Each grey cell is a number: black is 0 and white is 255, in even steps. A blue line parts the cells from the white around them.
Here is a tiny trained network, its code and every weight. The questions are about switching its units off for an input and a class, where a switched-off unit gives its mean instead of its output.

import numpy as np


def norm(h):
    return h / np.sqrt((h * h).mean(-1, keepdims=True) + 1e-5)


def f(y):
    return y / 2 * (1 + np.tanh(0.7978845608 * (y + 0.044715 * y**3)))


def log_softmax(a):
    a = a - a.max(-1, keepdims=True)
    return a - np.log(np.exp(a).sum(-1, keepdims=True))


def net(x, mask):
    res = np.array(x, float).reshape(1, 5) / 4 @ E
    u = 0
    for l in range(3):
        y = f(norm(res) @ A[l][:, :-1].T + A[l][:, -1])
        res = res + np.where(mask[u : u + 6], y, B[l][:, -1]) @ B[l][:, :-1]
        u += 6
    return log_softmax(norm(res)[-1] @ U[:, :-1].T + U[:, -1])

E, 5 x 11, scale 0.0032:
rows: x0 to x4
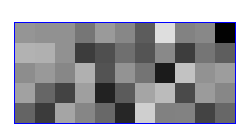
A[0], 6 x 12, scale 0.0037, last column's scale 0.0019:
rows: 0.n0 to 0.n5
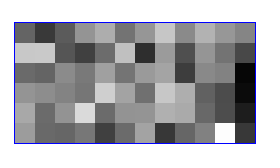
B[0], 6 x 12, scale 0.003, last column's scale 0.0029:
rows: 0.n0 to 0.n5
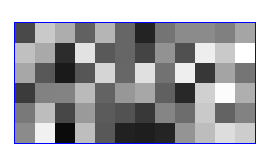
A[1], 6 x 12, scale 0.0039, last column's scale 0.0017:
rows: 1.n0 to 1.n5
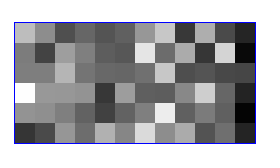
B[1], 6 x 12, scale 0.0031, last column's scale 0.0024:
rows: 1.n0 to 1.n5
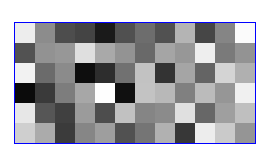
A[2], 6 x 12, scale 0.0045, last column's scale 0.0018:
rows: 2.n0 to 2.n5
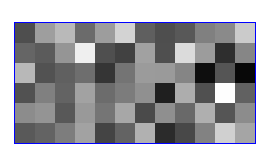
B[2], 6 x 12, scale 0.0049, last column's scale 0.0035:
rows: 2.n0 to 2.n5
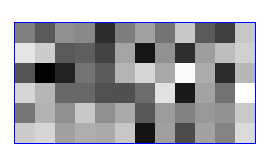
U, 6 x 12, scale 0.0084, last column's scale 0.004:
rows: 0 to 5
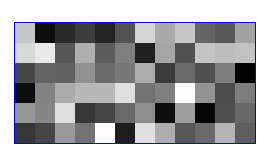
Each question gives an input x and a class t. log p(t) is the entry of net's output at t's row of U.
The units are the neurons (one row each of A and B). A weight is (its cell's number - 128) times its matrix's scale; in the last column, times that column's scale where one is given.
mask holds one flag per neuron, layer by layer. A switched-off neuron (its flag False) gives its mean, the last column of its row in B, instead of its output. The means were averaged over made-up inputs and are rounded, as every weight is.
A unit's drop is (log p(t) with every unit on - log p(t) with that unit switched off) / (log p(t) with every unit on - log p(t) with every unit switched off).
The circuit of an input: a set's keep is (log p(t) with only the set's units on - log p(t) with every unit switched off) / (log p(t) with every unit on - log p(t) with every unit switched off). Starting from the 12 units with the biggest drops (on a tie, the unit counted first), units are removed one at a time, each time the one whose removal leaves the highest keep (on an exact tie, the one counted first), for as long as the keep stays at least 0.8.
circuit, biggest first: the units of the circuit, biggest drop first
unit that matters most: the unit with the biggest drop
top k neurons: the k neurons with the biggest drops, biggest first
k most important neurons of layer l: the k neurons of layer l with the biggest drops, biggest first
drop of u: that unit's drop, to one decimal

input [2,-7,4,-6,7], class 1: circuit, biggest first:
2.n1
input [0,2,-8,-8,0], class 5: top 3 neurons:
1.n5; 0.n2; 1.n0
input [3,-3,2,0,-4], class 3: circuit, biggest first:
2.n3; 0.n5; 2.n5
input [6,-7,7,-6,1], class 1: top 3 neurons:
2.n1; 2.n2; 1.n5
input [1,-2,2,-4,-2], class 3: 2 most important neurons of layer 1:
1.n2; 1.n0
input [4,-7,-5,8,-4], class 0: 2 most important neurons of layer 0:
0.n5; 0.n1
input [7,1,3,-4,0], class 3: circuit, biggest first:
2.n3; 2.n5
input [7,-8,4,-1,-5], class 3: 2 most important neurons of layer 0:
0.n5; 0.n1
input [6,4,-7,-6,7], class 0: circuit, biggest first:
2.n2; 1.n2
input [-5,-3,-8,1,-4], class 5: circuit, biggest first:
2.n1; 0.n1; 1.n0; 0.n2
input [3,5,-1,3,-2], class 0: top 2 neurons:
1.n0; 0.n5
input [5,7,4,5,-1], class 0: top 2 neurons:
1.n0; 0.n5
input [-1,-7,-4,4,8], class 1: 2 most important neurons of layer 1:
1.n1; 1.n3
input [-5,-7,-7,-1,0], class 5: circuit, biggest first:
2.n1
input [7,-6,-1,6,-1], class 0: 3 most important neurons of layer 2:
2.n2; 2.n5; 2.n3
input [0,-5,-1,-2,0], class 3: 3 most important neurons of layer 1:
1.n3; 1.n2; 1.n0
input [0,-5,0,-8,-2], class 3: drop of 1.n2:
0.2
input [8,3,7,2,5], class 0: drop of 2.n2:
0.2
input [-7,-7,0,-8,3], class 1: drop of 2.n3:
0.1
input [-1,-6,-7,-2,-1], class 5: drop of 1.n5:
0.1
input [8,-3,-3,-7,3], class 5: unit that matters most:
1.n5
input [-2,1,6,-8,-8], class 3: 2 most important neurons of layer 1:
1.n0; 1.n2
